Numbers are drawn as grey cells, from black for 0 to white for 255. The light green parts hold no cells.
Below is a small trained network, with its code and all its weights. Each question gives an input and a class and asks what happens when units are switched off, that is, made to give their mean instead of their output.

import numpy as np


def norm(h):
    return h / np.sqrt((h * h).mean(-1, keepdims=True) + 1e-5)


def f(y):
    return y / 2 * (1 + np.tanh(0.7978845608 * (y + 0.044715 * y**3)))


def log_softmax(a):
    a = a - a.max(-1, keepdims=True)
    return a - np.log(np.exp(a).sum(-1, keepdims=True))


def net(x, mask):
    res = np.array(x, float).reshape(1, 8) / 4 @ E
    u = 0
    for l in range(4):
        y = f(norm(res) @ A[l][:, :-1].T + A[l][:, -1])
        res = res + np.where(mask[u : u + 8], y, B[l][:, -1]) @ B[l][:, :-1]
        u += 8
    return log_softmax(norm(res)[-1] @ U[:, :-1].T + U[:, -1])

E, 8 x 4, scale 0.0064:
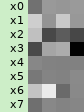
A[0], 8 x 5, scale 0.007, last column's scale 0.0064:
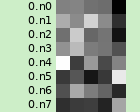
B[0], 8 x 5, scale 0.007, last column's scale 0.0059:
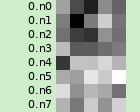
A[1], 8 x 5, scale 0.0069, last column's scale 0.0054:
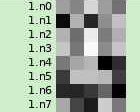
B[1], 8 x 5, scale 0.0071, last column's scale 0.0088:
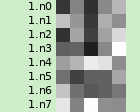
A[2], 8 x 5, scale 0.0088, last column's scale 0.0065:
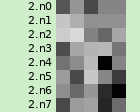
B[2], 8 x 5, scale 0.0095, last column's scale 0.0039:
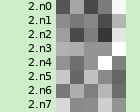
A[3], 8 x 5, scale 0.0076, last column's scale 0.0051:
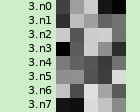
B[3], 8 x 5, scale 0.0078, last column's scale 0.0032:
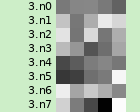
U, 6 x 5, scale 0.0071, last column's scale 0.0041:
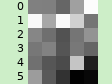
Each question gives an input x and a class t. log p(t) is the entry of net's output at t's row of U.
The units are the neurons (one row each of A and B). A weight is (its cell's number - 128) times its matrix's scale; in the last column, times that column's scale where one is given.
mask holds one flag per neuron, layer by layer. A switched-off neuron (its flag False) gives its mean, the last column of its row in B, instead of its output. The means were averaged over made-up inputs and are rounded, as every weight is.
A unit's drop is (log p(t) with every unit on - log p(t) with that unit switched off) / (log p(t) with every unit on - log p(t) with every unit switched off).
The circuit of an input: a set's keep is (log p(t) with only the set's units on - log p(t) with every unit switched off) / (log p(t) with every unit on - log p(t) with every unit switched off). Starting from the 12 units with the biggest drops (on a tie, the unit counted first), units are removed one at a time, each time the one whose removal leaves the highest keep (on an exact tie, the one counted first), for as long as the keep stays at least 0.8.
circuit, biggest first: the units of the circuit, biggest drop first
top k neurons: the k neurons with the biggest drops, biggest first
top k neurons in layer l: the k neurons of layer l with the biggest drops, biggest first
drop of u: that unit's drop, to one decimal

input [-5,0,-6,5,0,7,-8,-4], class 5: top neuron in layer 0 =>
[0.n4]
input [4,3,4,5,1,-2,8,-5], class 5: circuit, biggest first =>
[2.n2; 3.n5]
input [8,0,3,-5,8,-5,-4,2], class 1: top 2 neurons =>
[1.n7; 0.n7]
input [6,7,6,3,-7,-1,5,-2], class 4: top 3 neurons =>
[0.n4; 0.n1; 3.n7]
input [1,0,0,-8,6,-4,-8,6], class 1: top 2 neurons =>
[1.n7; 1.n3]
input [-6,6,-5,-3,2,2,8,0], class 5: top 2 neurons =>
[0.n5; 2.n2]
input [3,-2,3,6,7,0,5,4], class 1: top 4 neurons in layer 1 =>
[1.n4; 1.n1; 1.n0; 1.n5]
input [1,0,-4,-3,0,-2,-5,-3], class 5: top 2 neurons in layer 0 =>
[0.n4; 0.n5]
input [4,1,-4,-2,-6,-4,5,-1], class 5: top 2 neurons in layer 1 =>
[1.n2; 1.n3]
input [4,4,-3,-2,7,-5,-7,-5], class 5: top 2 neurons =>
[3.n7; 0.n5]
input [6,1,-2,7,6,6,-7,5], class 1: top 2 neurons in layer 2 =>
[2.n7; 2.n3]
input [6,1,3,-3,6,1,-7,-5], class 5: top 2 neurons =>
[3.n7; 1.n1]
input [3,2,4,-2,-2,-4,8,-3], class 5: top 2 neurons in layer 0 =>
[0.n5; 0.n7]
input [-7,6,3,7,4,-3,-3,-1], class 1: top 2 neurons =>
[1.n4; 2.n7]
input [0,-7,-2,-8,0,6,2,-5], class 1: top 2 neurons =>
[1.n7; 1.n3]
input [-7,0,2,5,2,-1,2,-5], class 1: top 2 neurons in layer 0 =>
[0.n4; 0.n1]
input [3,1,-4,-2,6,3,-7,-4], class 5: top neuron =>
[3.n7]
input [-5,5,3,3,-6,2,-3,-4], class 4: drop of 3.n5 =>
0.0
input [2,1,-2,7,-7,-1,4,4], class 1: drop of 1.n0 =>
0.1
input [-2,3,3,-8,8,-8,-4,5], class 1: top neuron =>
[1.n7]
